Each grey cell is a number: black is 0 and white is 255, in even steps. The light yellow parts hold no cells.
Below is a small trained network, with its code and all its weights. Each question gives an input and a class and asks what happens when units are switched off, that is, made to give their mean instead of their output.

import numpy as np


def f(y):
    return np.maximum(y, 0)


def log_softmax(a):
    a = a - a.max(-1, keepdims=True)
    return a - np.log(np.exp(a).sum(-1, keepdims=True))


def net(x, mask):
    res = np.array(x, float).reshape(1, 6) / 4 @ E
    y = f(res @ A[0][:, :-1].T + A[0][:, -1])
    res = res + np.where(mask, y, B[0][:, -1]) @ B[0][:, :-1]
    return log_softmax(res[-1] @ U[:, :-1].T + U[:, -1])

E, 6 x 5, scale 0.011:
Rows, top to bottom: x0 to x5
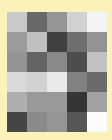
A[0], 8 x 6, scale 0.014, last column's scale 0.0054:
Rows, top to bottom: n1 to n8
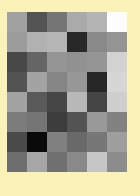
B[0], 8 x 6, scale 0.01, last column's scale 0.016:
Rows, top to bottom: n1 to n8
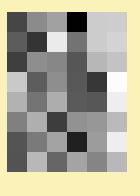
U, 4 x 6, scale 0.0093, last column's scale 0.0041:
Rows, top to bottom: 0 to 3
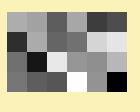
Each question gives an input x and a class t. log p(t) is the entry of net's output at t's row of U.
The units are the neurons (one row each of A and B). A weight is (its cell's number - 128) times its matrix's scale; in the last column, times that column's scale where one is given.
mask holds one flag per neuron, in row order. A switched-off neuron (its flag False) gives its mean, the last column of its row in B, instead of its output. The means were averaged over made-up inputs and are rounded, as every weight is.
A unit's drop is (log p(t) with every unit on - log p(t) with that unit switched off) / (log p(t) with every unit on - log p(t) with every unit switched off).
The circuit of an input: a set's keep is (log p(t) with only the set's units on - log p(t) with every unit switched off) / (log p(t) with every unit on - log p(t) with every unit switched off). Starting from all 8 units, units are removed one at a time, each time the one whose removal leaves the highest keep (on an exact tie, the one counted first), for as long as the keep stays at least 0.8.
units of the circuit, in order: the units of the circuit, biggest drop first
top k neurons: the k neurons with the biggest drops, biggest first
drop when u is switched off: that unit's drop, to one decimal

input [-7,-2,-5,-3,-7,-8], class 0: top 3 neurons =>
[n2; n4; n1]
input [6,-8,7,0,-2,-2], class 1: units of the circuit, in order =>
[n1; n4]
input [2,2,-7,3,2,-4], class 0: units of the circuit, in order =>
[n2]
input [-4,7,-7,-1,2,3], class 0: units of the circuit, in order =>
[n1; n7]
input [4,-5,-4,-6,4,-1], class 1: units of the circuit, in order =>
[n4; n2]
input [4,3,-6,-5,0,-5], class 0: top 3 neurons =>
[n2; n7; n3]
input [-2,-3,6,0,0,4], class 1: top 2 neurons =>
[n4; n5]
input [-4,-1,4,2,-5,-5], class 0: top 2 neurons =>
[n2; n1]
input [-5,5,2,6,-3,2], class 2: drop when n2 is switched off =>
0.3
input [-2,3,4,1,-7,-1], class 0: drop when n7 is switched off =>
0.2
